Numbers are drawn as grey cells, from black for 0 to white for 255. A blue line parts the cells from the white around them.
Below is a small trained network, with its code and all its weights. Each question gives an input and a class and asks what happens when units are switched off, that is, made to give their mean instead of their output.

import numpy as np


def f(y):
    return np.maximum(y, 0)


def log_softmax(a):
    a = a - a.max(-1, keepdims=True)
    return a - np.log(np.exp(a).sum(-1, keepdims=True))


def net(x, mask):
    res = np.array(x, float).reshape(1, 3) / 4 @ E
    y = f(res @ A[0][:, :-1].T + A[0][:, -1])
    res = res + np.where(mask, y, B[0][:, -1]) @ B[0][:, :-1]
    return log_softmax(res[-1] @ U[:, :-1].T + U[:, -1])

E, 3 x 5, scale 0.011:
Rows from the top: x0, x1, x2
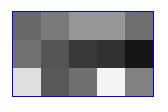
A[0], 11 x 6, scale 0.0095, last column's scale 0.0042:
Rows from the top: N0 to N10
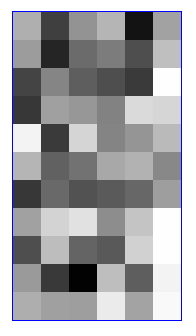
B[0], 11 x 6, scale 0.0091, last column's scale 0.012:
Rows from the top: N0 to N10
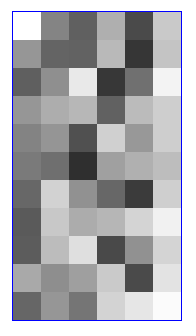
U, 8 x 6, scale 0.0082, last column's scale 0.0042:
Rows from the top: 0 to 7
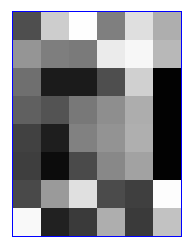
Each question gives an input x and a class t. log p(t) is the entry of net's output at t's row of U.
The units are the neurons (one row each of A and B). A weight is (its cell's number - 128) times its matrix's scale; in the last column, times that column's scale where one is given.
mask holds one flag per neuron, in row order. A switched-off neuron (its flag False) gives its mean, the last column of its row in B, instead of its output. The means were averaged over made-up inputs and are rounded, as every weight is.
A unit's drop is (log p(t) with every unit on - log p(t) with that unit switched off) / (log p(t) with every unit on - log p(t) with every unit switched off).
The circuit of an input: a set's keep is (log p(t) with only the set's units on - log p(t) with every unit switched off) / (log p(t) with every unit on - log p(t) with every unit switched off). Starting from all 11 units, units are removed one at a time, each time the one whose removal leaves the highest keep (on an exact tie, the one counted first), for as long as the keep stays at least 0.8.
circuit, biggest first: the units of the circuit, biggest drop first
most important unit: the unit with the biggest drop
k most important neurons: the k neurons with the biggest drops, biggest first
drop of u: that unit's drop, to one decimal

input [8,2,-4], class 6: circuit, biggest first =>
(N10; N7)
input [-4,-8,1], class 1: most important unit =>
N2
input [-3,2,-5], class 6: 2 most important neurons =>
(N10; N7)
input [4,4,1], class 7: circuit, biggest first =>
(N8; N7)
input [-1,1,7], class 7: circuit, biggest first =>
(N7; N0)
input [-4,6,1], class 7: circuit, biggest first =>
(N8; N7)
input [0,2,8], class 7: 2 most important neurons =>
(N0; N7)
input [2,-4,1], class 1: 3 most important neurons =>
(N2; N6; N10)
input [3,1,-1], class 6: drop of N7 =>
0.2
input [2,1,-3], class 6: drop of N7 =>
0.3
